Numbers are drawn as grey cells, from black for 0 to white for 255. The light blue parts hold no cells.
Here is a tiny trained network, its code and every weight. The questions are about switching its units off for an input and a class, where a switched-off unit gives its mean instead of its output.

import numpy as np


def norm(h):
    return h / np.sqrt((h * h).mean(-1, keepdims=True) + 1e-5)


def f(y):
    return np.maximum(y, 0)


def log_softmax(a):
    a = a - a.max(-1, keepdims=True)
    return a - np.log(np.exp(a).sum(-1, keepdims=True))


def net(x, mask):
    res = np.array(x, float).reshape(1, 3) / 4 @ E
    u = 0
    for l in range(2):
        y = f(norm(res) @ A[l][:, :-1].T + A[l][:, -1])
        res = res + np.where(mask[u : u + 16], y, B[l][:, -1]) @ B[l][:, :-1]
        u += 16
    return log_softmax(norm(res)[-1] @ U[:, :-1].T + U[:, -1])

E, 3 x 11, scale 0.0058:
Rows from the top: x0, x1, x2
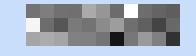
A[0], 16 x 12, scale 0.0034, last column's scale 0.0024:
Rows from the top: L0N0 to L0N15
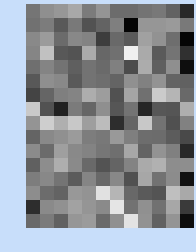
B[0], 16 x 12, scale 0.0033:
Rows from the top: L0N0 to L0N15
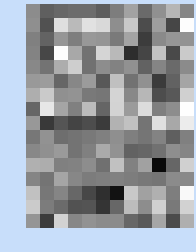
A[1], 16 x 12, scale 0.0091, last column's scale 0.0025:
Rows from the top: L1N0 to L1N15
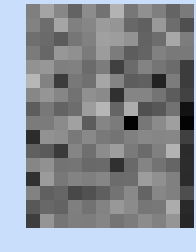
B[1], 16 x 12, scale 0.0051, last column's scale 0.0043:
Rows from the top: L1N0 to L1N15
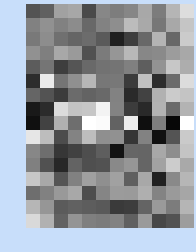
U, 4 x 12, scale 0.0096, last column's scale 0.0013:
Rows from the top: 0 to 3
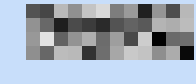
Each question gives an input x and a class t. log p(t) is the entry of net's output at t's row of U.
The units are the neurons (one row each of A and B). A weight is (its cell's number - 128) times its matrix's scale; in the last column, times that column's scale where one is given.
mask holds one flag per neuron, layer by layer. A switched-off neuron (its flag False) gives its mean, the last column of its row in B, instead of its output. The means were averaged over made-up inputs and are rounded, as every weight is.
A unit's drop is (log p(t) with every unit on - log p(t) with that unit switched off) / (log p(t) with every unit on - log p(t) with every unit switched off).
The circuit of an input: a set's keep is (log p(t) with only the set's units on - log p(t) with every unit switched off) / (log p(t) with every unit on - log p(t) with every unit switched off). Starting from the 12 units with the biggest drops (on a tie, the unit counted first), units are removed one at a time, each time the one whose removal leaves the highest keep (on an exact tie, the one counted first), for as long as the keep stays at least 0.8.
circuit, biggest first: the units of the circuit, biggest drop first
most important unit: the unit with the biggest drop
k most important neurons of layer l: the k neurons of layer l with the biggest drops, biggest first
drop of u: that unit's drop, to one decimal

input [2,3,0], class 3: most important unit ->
L0N7
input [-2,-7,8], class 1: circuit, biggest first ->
[L1N11, L1N6]
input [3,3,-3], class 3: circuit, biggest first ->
[L0N7, L1N8, L1N9]
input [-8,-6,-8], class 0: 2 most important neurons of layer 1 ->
[L1N8, L1N6]
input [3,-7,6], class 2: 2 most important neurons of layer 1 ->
[L1N9, L1N12]
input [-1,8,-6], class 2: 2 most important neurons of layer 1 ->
[L1N5, L1N6]
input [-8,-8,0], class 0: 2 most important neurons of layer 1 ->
[L1N8, L1N5]
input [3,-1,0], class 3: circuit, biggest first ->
[L0N3, L1N8, L1N1]
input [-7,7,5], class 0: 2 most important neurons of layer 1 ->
[L1N8, L1N9]
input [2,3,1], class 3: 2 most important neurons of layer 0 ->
[L0N7, L0N11]
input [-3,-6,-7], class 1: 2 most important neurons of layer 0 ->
[L0N14, L0N7]
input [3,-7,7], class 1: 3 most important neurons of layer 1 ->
[L1N6, L1N11, L1N5]
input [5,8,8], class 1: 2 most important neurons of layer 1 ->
[L1N6, L1N11]
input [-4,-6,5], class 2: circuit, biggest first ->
[L1N12]
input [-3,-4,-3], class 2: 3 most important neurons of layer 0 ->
[L0N8, L0N3, L0N15]
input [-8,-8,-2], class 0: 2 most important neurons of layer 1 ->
[L1N8, L1N5]
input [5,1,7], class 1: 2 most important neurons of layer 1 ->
[L1N8, L1N6]
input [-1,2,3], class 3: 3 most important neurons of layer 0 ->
[L0N8, L0N7, L0N13]
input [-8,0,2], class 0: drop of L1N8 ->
0.4
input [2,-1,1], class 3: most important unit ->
L1N8
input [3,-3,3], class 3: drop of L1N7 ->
0.2
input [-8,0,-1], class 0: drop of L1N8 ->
0.5
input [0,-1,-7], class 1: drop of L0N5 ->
0.0
